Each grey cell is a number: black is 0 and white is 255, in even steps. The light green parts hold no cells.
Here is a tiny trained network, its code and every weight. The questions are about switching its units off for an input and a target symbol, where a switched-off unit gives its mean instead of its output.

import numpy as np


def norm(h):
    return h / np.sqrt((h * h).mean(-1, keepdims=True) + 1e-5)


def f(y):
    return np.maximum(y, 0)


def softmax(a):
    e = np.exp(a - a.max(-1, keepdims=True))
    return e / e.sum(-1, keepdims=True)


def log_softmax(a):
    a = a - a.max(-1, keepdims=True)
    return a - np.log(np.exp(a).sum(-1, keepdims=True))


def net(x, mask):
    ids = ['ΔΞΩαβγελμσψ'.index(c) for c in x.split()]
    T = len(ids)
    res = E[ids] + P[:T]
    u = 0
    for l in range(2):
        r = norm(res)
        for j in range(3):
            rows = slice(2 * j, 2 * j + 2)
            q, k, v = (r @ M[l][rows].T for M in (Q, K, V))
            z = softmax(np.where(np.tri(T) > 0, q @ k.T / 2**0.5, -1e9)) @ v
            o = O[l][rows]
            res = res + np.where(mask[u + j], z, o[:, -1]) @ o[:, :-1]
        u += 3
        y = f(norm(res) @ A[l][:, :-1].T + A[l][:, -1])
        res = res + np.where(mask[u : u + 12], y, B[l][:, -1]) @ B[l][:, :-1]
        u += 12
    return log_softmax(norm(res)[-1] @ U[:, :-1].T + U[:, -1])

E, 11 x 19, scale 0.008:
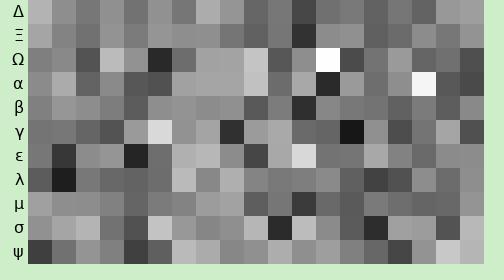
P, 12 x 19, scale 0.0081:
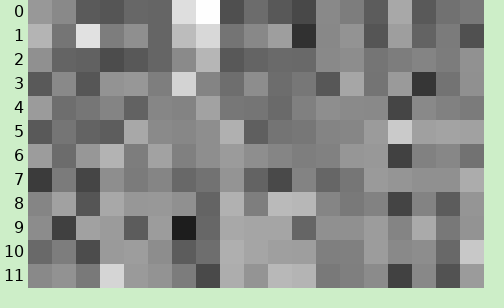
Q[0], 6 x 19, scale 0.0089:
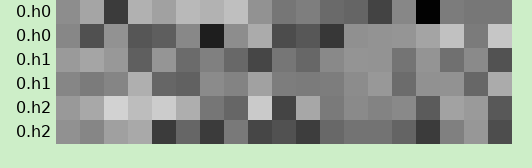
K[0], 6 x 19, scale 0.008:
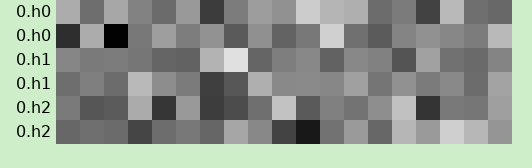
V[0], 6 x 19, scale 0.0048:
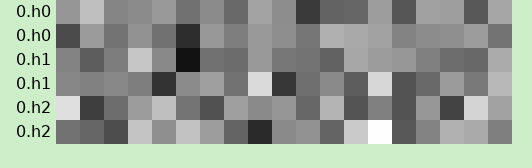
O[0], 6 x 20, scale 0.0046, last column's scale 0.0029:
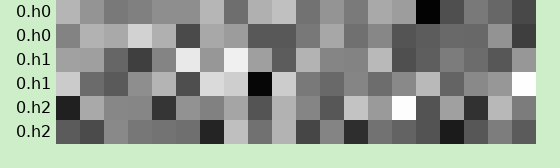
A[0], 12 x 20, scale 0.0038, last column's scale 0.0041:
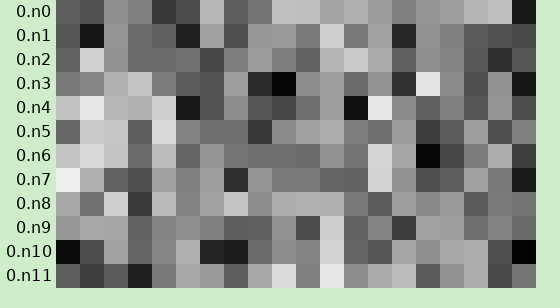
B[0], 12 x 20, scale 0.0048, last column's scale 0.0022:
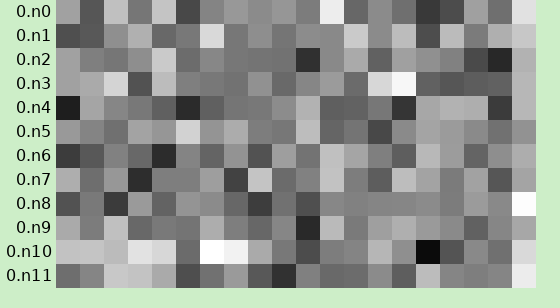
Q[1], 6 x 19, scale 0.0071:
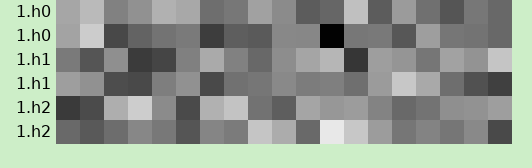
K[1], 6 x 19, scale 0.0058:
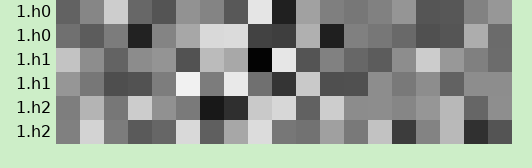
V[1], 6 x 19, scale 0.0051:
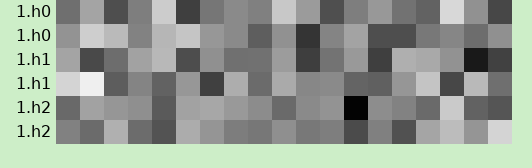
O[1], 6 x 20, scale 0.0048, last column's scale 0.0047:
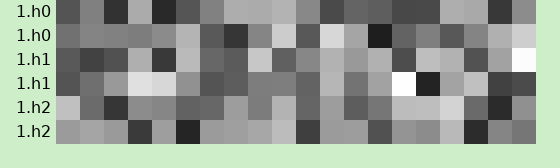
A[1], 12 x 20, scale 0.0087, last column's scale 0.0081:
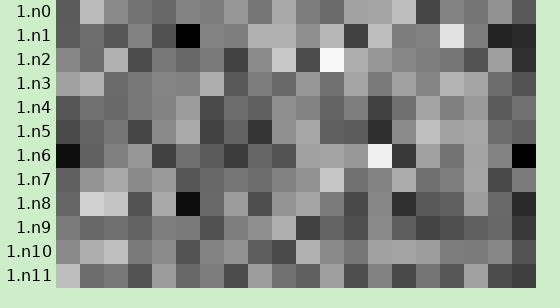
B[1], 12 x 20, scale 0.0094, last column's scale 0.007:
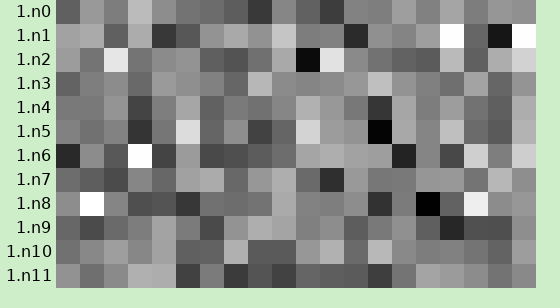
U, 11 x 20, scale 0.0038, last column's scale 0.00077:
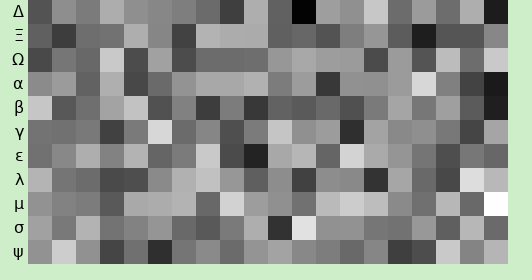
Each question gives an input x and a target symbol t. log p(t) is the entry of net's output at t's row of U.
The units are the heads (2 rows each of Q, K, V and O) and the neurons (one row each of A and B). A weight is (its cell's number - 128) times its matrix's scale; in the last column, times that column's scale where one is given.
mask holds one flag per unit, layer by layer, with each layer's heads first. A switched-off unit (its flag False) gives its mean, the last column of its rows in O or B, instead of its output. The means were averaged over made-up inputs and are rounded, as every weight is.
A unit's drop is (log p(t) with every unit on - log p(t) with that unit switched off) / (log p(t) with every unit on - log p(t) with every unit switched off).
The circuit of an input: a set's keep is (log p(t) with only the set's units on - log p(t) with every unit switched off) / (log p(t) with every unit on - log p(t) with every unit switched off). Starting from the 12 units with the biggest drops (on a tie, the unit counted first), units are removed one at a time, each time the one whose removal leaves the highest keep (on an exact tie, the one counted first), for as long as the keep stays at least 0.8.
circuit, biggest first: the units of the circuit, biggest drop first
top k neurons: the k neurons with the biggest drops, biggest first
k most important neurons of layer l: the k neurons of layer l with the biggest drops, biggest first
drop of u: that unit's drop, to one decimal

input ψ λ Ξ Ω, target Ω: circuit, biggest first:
[1.h2]
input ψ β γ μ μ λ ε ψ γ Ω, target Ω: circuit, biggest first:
[1.h2, 1.n6]
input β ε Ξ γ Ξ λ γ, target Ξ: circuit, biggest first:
[0.h2, 1.n9]
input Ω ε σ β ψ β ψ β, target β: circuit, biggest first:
[0.h2, 1.n11, 0.h0]
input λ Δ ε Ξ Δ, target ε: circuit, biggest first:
[0.h0, 0.n3, 1.n10]
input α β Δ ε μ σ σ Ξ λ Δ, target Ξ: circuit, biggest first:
[0.h2, 1.n9, 0.h0]
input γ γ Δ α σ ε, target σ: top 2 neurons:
[1.n2, 0.n1]
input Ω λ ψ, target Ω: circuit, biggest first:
[1.h2, 1.n6]
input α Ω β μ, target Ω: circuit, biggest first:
[1.n6, 1.h2]
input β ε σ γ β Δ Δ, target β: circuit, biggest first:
[0.h2, 1.n11]
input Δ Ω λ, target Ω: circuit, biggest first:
[1.n6, 1.h2]
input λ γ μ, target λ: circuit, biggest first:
[1.n1, 1.n2, 1.n6, 1.n5]
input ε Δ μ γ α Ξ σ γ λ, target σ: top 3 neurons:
[1.n2, 0.n6, 0.n1]
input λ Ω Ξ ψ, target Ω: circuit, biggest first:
[1.n6]
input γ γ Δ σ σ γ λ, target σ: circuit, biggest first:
[1.h0, 1.n2]
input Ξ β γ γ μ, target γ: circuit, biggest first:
[0.h0, 1.n5]
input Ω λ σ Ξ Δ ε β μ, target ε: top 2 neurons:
[0.n3, 1.n10]
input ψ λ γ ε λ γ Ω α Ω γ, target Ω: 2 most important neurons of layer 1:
[1.n1, 1.n2]
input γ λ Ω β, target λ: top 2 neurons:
[1.n1, 1.n6]
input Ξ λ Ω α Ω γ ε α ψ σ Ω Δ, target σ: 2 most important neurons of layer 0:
[0.n6, 0.n7]
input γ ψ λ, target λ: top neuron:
[1.n1]
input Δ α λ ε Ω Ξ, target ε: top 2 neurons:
[0.n3, 1.n10]
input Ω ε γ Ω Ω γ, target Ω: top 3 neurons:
[0.n10, 0.n2, 1.n6]
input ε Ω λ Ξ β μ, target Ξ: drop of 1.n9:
0.2
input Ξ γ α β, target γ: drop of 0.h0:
1.4
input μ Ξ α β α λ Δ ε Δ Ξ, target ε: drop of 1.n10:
0.2
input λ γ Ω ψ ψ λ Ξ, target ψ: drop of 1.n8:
0.5
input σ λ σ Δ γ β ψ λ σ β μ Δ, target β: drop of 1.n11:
0.5
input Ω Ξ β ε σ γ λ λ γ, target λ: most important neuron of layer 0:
[0.n10]
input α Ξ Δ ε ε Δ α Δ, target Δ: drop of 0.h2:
0.5
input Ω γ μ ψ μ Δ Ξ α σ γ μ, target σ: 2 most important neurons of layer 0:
[0.n6, 0.n7]
